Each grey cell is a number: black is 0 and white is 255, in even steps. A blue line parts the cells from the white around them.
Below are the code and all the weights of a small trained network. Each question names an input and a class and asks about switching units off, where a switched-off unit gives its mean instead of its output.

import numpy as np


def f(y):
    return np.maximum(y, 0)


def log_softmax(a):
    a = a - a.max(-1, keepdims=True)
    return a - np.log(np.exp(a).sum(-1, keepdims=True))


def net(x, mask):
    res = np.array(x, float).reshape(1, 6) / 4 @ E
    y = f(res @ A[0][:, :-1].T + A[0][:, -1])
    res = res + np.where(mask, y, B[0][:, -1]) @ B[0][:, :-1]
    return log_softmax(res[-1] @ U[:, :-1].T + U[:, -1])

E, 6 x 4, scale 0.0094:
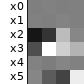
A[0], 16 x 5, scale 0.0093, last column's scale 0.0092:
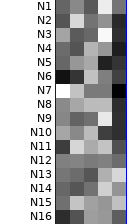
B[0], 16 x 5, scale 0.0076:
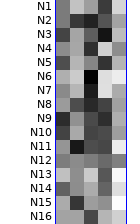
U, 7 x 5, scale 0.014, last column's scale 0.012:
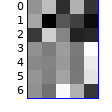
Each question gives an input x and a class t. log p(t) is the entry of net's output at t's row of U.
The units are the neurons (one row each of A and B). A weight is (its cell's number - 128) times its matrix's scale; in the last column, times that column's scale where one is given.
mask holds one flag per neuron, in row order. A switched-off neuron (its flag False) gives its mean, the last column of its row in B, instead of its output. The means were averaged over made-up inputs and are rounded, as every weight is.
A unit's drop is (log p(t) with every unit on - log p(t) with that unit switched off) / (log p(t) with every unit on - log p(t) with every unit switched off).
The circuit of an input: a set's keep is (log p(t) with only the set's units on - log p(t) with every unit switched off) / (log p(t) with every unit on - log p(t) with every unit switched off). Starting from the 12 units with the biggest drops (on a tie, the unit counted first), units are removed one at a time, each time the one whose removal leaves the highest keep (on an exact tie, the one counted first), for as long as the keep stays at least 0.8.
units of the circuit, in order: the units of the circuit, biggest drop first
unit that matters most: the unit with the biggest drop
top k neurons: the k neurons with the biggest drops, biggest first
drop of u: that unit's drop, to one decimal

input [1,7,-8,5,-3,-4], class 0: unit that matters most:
N7
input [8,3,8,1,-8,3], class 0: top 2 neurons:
N6; N16
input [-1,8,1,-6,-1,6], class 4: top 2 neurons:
N11; N15
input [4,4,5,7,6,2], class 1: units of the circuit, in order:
N11; N8
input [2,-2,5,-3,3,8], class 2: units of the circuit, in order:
N3; N9; N1
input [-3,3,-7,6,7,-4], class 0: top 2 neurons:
N7; N13
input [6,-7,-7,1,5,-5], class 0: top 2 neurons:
N7; N13
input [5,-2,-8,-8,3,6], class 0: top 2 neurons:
N7; N11
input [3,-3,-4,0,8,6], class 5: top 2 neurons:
N5; N13
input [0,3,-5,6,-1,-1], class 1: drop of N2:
0.2
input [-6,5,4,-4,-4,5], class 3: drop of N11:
0.2
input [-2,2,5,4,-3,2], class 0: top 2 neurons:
N6; N16
